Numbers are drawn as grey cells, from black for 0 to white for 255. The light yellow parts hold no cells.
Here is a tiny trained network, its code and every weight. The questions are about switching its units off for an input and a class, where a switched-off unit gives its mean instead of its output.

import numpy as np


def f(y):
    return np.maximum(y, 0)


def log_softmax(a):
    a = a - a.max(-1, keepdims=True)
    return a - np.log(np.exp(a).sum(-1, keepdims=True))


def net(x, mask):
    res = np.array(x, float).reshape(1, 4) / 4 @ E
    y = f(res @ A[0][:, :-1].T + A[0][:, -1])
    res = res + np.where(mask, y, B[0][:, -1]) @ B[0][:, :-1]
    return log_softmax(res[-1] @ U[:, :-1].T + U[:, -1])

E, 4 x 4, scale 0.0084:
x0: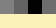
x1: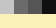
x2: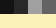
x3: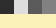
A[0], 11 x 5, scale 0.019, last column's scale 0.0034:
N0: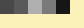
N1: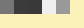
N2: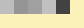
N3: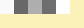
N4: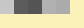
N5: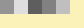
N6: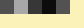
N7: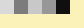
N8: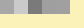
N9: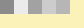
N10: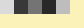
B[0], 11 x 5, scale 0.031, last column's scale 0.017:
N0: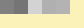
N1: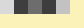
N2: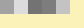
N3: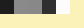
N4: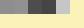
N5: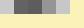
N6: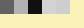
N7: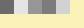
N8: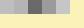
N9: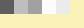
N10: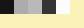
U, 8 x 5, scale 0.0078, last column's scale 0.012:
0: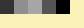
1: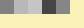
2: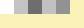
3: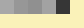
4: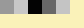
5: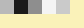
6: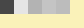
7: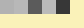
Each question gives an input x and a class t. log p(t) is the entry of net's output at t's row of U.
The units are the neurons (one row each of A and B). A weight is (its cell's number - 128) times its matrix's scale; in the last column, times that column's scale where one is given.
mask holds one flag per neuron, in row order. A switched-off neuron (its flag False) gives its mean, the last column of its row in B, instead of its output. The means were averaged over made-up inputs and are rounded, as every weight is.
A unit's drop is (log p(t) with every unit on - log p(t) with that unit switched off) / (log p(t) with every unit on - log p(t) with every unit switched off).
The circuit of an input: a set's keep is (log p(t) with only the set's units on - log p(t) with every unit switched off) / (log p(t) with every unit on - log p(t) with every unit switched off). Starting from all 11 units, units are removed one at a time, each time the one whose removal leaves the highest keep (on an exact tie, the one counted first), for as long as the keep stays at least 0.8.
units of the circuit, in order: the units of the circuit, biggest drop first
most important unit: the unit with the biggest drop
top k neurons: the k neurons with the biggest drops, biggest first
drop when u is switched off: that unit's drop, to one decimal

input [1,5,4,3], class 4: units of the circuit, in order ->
N9
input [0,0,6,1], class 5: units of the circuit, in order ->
N10, N3, N7, N2
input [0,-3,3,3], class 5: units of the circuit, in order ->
N10, N3, N7, N2
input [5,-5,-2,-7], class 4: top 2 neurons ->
N4, N0
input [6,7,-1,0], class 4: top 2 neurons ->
N6, N9
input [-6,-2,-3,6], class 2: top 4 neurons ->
N10, N3, N5, N8
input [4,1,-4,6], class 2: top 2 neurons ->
N3, N10
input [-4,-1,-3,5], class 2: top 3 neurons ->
N10, N3, N5
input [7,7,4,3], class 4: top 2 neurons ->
N6, N9
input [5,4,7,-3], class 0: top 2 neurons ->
N10, N9
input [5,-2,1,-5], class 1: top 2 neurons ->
N6, N1
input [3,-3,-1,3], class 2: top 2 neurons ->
N3, N10
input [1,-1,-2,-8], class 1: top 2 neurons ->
N6, N7
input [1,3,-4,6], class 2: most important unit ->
N3
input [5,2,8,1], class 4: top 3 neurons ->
N9, N6, N7
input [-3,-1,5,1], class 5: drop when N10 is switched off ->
0.4
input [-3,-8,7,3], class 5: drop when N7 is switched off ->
0.2
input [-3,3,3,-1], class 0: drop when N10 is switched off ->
0.0
